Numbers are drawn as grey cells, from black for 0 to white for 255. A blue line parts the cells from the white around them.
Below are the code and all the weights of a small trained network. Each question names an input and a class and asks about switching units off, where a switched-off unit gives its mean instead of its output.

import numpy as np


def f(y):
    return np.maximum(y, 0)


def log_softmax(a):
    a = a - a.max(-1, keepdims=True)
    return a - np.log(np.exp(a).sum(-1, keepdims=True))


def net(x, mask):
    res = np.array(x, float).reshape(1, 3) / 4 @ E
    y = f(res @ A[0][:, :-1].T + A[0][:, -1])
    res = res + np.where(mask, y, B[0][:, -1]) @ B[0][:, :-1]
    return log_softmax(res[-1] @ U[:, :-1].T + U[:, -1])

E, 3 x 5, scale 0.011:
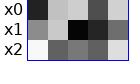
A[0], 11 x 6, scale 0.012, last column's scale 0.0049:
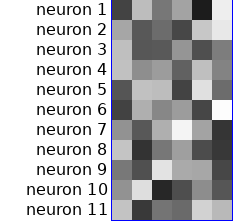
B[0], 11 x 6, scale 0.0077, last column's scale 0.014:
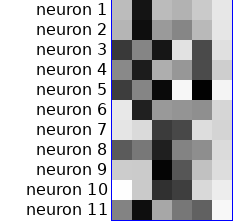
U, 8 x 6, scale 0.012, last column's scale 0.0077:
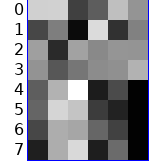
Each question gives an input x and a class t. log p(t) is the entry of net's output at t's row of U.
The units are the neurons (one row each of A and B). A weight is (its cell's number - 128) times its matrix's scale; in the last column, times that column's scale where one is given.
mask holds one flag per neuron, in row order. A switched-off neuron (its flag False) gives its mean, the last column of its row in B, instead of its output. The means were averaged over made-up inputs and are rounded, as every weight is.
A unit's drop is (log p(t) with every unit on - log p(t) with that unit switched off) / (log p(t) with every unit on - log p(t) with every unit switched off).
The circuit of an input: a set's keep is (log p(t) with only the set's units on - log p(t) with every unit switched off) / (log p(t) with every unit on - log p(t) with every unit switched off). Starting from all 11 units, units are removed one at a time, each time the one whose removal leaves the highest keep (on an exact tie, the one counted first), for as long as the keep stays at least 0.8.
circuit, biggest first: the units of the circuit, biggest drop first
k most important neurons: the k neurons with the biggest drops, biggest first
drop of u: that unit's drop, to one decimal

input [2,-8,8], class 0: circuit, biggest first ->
neuron 9
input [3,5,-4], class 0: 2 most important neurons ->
neuron 10; neuron 11
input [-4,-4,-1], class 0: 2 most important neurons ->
neuron 5; neuron 7
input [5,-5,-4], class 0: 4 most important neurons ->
neuron 9; neuron 3; neuron 7; neuron 11
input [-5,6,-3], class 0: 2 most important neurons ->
neuron 10; neuron 5
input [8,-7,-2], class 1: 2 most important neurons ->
neuron 5; neuron 10
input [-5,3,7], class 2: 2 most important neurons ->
neuron 5; neuron 2
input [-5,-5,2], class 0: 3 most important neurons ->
neuron 7; neuron 5; neuron 9
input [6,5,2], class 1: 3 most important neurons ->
neuron 5; neuron 7; neuron 9
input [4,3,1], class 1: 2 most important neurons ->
neuron 5; neuron 7
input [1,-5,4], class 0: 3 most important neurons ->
neuron 9; neuron 7; neuron 1
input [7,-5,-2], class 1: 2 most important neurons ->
neuron 5; neuron 10
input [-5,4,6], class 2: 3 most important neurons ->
neuron 5; neuron 2; neuron 11
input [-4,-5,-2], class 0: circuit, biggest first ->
neuron 7
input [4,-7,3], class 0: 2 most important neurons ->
neuron 9; neuron 7
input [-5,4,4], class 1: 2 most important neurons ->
neuron 3; neuron 7
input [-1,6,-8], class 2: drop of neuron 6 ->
0.1
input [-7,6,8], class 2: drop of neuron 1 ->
-0.1
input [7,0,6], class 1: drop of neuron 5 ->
1.5
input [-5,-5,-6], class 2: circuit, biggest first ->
neuron 1
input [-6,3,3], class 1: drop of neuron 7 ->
0.0
